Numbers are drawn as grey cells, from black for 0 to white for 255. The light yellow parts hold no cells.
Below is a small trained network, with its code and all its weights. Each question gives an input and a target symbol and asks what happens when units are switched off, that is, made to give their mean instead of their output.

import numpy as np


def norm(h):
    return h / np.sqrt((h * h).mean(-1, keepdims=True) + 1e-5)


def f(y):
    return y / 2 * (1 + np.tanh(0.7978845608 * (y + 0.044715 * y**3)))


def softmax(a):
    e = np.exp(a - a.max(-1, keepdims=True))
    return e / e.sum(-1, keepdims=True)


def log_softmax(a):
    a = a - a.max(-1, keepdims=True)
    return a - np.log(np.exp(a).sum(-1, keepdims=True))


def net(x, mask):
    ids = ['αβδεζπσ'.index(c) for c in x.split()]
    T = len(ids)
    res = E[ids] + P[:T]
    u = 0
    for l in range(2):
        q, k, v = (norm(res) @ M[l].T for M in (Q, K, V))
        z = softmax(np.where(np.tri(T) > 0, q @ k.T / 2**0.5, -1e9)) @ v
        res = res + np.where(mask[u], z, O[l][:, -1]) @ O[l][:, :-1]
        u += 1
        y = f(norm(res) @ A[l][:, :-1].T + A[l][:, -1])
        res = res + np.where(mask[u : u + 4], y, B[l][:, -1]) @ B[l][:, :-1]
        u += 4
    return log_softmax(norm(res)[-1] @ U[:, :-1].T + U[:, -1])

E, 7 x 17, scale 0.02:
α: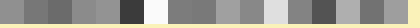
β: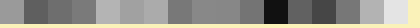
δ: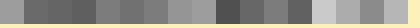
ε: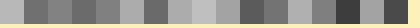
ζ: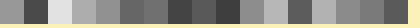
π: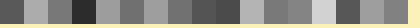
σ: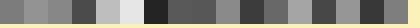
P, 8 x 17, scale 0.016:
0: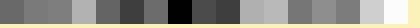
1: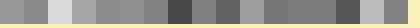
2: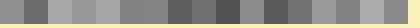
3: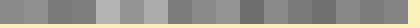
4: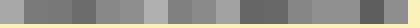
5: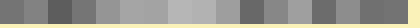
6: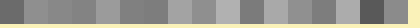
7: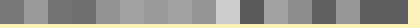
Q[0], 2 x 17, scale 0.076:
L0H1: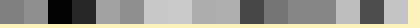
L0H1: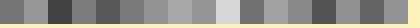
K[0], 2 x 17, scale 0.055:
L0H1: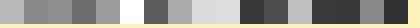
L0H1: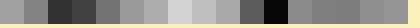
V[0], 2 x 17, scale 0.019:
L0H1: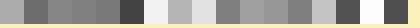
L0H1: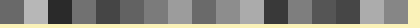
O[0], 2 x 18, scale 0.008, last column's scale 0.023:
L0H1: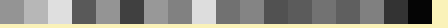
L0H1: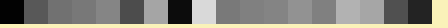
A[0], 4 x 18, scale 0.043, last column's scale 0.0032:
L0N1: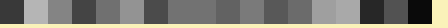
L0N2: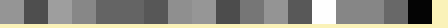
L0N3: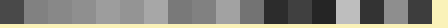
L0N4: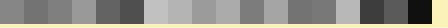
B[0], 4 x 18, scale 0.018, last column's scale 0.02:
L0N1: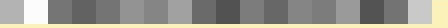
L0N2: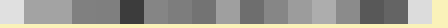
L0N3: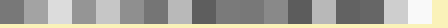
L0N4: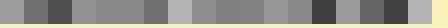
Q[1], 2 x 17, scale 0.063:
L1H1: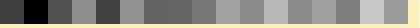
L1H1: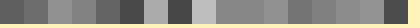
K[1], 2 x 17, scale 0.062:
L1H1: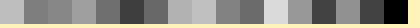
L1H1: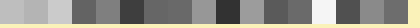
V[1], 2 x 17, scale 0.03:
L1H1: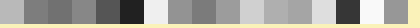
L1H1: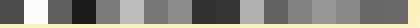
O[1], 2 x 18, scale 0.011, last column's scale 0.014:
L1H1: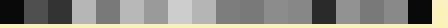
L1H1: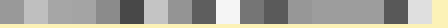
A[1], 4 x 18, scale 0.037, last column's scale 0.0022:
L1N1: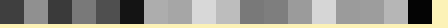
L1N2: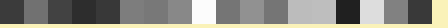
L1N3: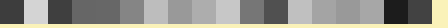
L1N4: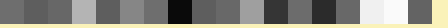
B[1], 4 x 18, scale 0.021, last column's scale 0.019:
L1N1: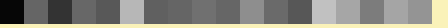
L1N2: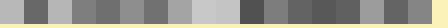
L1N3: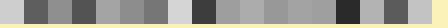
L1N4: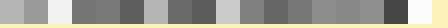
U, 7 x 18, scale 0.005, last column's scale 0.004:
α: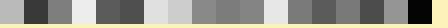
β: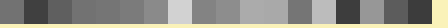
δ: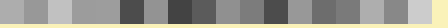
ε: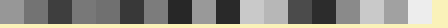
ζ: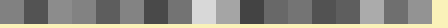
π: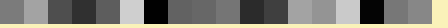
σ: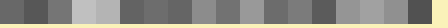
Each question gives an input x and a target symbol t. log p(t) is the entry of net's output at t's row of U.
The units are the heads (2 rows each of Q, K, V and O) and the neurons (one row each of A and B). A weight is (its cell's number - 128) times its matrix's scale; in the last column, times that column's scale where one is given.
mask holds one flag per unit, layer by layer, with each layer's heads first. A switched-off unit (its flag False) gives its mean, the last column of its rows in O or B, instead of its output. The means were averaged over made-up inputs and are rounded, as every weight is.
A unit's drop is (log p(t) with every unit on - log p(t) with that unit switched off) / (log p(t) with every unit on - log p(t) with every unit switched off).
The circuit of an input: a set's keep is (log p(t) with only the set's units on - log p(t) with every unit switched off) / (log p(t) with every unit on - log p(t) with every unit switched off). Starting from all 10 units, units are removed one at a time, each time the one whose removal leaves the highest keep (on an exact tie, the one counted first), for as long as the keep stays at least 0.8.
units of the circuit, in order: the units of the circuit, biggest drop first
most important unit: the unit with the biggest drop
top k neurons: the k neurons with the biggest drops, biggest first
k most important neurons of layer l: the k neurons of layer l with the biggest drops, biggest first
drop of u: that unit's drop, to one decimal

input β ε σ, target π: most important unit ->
L0N1
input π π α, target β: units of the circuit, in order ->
[L1H1, L1N3, L1N1]
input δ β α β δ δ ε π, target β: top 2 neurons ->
[L0N3, L1N3]
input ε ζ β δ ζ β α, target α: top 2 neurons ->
[L0N4, L0N3]
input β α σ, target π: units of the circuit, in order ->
[L1N4, L1N3]
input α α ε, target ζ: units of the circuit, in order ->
[L0N1, L1H1, L0N3, L1N2]
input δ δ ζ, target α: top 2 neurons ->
[L0N2, L0N1]
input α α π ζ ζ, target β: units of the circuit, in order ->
[L1H1, L1N3, L0N3]
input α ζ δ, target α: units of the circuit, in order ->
[L1H1, L0N1, L0N3, L0N2]
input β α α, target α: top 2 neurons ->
[L0N4, L0N1]
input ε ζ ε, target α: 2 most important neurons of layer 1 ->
[L1N4, L1N3]
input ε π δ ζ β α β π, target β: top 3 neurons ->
[L1N3, L0N3, L1N4]
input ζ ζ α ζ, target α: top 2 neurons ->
[L0N1, L1N4]
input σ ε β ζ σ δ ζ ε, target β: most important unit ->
L0H1
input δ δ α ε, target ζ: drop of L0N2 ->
0.1
